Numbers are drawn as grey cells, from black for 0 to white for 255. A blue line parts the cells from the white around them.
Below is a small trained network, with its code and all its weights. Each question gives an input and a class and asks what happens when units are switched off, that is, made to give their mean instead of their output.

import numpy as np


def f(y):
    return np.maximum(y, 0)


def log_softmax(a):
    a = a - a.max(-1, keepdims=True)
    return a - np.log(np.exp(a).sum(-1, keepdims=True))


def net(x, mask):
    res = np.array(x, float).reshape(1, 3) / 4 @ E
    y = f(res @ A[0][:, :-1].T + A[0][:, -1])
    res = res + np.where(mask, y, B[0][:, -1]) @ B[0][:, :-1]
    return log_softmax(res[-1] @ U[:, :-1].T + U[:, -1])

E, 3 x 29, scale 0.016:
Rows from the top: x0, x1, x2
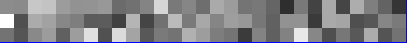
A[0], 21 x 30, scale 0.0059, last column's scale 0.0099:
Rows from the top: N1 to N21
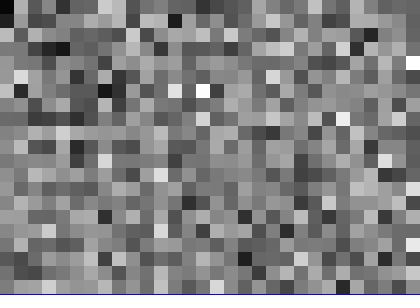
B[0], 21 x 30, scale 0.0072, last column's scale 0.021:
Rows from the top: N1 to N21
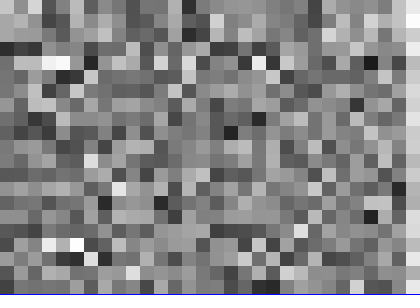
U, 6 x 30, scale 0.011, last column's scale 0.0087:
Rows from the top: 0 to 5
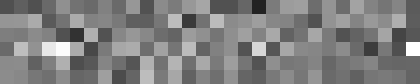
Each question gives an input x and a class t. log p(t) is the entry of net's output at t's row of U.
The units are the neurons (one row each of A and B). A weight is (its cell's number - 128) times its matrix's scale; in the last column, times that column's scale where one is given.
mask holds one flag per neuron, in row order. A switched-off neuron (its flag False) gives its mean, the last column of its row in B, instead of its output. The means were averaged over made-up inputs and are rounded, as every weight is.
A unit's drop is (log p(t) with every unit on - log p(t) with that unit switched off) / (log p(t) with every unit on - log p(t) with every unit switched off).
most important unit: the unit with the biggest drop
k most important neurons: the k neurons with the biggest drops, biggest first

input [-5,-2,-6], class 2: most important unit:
N6
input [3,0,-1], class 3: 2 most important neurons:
[N4; N9]
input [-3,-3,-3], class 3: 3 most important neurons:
[N19; N17; N10]
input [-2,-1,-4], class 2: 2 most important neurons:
[N6; N11]
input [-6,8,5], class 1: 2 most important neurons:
[N3; N7]
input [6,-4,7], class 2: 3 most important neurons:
[N19; N16; N4]
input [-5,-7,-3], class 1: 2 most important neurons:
[N2; N1]
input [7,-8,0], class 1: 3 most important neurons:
[N2; N1; N4]
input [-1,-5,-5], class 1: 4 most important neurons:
[N2; N1; N19; N16]
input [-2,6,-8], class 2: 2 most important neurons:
[N6; N2]
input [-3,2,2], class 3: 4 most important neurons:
[N17; N10; N13; N21]
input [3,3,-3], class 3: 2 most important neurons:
[N2; N19]
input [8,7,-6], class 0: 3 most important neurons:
[N17; N21; N2]
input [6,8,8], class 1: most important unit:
N3
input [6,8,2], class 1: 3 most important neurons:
[N3; N7; N4]
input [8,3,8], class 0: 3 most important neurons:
[N21; N17; N10]
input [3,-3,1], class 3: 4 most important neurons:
[N4; N9; N3; N7]
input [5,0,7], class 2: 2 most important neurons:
[N19; N16]
